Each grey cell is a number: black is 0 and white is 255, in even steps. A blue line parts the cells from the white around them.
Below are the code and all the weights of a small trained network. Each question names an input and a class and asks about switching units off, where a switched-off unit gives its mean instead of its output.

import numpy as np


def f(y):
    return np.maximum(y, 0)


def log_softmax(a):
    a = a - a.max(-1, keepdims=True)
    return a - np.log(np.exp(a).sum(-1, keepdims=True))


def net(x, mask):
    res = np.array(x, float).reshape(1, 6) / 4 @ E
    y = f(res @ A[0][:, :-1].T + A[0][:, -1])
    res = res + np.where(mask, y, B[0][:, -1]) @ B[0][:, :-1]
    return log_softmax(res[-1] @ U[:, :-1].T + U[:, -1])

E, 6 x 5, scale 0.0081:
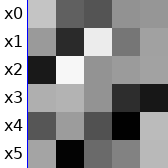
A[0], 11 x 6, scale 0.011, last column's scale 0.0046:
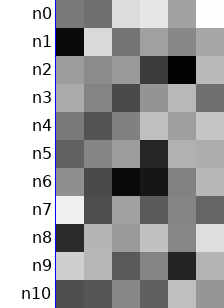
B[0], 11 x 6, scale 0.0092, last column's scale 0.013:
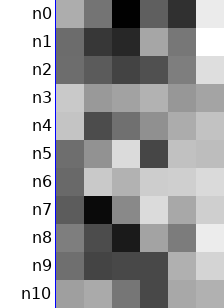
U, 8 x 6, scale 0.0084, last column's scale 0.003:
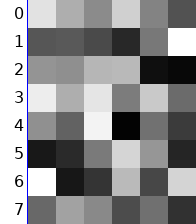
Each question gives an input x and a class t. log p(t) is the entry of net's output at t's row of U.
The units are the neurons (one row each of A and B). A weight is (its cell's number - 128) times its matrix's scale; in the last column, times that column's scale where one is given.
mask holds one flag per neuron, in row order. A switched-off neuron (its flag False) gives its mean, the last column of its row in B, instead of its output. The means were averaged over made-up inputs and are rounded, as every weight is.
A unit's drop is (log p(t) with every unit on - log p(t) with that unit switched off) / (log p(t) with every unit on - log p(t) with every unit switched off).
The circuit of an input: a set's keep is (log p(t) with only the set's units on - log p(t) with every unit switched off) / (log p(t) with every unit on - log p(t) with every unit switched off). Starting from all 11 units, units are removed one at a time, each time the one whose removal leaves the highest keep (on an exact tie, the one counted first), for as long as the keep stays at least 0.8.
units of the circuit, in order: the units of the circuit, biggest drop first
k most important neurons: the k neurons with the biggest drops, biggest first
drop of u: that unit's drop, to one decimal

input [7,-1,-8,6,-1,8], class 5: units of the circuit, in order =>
(n6; n7)
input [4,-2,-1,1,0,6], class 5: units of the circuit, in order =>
(n0; n6)
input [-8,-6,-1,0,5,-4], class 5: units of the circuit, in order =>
(n0)
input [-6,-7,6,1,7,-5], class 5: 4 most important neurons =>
(n1; n0; n8; n10)
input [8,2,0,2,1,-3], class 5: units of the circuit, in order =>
(n0; n4)
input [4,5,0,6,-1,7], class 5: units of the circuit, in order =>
(n7; n0; n6)
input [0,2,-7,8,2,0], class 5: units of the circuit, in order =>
(n7; n6; n0)
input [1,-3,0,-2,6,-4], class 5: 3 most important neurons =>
(n0; n1; n6)
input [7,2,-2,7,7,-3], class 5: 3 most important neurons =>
(n6; n7; n0)
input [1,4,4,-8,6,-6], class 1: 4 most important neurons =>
(n7; n5; n10; n6)
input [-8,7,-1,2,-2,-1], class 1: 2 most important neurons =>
(n1; n4)
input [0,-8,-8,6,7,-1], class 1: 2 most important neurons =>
(n2; n9)
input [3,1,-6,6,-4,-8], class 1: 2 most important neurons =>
(n9; n2)
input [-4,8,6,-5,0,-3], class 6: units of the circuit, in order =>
(n0)
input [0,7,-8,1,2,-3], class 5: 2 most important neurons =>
(n7; n0)
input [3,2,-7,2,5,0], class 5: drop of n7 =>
0.5
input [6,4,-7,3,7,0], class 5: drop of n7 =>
0.8
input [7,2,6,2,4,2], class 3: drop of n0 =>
0.1
